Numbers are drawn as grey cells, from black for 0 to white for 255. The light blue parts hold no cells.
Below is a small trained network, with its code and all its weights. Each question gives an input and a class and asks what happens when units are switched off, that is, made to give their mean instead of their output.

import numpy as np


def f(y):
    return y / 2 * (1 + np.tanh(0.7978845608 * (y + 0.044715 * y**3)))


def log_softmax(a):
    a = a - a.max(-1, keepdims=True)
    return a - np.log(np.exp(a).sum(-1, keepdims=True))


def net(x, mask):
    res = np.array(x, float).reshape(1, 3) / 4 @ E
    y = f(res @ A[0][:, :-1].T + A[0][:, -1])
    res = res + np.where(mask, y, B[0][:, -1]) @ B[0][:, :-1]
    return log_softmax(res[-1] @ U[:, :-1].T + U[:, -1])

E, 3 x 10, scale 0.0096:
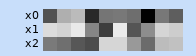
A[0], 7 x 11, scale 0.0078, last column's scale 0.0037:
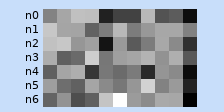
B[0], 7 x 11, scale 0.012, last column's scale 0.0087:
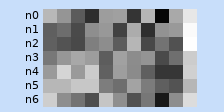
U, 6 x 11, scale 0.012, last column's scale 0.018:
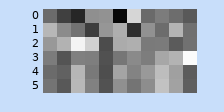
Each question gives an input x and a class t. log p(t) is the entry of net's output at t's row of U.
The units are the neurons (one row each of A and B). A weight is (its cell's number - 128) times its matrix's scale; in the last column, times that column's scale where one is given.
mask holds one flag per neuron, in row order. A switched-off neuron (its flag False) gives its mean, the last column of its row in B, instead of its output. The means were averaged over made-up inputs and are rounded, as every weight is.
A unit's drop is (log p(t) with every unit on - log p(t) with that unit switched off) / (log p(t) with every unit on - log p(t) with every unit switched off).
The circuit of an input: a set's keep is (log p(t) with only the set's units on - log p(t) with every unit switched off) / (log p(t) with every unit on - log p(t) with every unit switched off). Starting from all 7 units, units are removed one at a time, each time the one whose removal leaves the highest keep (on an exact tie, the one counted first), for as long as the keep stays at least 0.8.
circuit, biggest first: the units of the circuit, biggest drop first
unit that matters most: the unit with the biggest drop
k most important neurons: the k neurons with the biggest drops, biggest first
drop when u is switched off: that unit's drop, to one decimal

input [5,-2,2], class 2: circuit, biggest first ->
(n4 n1)
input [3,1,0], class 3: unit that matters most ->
n5
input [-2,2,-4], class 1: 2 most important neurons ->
(n0 n1)
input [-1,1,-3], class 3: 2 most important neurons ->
(n6 n4)
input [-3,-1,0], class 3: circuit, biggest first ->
(n2 n6)
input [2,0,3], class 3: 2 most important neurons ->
(n0 n6)
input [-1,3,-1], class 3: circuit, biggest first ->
(n4 n6)
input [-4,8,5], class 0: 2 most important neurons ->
(n1 n2)
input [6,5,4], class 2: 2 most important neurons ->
(n4 n0)
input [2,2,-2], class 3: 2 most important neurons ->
(n6 n5)
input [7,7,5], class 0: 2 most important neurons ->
(n1 n2)
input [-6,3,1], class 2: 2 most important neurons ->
(n3 n5)
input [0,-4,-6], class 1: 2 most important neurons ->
(n0 n2)
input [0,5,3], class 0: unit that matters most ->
n1
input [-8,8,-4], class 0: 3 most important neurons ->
(n2 n1 n4)
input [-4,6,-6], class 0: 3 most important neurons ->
(n2 n1 n6)
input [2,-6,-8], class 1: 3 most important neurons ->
(n0 n2 n1)
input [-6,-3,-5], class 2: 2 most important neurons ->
(n5 n6)
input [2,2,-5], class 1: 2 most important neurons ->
(n0 n1)
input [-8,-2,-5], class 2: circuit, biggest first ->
(n5)
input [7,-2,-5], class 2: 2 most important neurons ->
(n4 n6)
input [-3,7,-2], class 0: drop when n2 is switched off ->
0.3
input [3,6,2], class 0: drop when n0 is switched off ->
0.0
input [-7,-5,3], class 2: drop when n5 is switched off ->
0.2
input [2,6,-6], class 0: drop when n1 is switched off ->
0.2
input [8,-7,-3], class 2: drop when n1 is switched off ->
0.3
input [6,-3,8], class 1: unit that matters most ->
n6
